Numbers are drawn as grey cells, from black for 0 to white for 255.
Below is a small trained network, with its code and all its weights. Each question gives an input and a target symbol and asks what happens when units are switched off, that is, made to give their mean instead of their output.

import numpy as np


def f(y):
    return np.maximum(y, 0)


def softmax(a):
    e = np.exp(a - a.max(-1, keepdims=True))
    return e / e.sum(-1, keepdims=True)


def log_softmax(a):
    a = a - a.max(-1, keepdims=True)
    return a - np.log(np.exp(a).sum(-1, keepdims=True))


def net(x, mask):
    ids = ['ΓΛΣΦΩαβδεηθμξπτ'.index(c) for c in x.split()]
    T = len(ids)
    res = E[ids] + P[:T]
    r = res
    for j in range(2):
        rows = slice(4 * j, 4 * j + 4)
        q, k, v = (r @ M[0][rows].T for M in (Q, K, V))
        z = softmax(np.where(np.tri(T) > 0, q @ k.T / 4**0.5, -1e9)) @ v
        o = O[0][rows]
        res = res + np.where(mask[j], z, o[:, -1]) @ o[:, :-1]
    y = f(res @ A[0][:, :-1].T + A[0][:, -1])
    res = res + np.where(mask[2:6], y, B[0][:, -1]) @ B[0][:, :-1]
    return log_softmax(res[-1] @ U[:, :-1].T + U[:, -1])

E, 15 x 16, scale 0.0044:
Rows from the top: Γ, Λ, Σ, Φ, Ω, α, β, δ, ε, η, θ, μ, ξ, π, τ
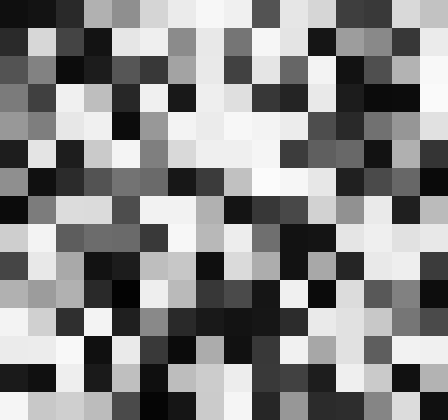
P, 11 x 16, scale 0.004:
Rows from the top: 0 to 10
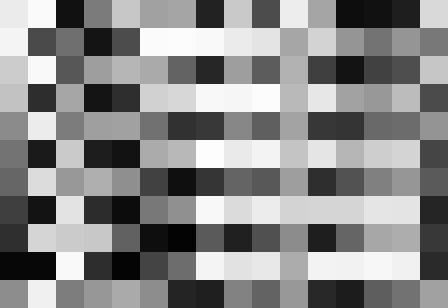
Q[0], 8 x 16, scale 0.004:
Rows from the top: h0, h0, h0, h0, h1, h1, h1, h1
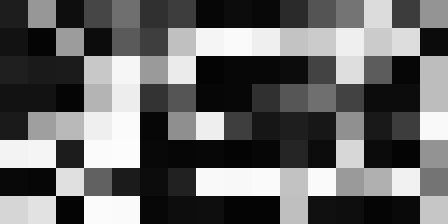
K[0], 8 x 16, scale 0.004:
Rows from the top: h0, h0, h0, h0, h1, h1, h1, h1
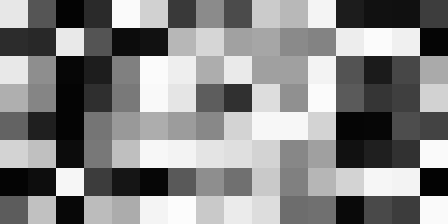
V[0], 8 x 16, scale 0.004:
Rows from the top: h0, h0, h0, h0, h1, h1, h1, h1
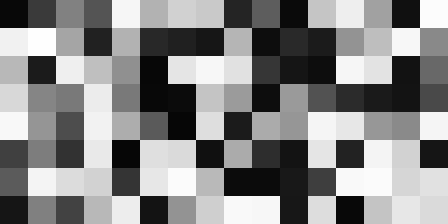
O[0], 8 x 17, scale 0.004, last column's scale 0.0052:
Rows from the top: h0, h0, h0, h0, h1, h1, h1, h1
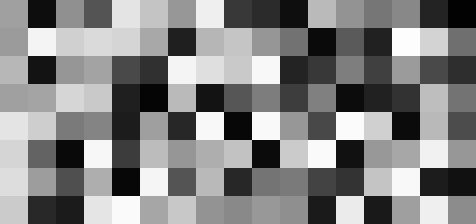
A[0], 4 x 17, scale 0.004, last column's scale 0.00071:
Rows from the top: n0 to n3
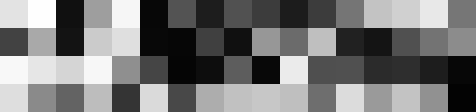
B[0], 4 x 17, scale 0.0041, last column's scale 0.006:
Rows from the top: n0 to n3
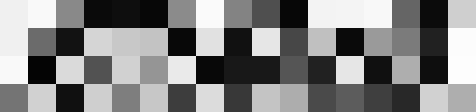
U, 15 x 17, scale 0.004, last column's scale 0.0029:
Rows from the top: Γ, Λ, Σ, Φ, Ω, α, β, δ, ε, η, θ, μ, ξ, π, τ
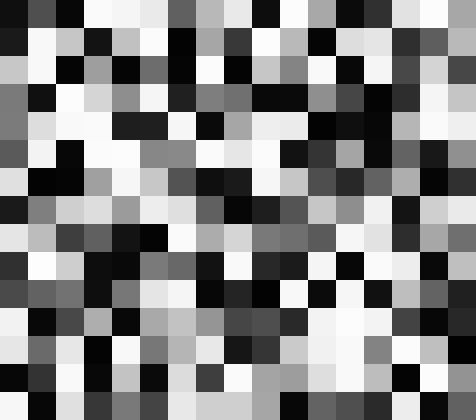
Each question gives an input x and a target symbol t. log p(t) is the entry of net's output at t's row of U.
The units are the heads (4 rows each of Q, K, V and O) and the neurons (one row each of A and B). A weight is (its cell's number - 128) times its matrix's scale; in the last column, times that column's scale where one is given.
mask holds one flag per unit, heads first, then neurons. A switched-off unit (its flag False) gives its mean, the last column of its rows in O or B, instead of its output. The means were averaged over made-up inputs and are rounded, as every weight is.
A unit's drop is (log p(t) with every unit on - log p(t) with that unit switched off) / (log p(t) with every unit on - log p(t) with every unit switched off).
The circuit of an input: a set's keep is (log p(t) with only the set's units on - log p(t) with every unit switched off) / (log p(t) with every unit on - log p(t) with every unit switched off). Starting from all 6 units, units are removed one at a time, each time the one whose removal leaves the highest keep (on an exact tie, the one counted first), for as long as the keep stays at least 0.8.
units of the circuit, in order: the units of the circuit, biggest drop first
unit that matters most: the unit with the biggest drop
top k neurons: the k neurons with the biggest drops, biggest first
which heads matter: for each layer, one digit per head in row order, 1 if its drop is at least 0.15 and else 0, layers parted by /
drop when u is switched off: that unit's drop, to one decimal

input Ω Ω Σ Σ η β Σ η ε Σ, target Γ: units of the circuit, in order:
h1, n0
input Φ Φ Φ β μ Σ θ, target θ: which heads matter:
00
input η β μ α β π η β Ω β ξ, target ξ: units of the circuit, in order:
n0, n2, h0
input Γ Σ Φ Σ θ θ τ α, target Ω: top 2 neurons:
n0, n1
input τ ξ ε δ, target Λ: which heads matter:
01
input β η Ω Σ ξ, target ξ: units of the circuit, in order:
n2, n0, h0
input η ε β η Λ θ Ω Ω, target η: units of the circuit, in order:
h1
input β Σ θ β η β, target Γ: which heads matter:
11
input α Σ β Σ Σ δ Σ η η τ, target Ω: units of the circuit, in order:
h0, n0
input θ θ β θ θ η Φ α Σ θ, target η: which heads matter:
01
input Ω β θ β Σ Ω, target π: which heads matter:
11
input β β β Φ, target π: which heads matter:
01
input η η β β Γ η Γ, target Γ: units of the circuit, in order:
h1, n2
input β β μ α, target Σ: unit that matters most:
h1
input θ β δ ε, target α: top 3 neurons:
n3, n2, n0
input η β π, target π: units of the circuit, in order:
h1, n1
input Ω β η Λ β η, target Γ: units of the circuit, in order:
h1, h0
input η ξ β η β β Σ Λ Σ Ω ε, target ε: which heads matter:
00
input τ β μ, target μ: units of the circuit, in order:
n0, n2
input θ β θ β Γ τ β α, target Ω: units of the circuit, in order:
h0, n1
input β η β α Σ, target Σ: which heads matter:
10
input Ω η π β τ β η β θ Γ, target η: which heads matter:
01
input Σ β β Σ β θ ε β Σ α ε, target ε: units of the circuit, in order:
n0, h1
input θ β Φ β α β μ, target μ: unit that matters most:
n0
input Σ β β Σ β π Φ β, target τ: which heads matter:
10
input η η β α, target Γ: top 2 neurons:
n0, n2
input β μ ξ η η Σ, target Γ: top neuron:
n0
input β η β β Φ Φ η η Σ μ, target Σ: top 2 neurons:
n3, n2
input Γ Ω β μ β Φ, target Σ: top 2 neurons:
n2, n3
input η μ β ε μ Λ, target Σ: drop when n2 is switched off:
0.3
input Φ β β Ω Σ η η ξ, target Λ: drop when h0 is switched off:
0.1
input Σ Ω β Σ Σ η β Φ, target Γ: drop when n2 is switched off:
0.1
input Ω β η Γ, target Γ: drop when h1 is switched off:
0.4
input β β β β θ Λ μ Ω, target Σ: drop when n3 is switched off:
0.2
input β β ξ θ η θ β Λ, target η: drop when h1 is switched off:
1.3
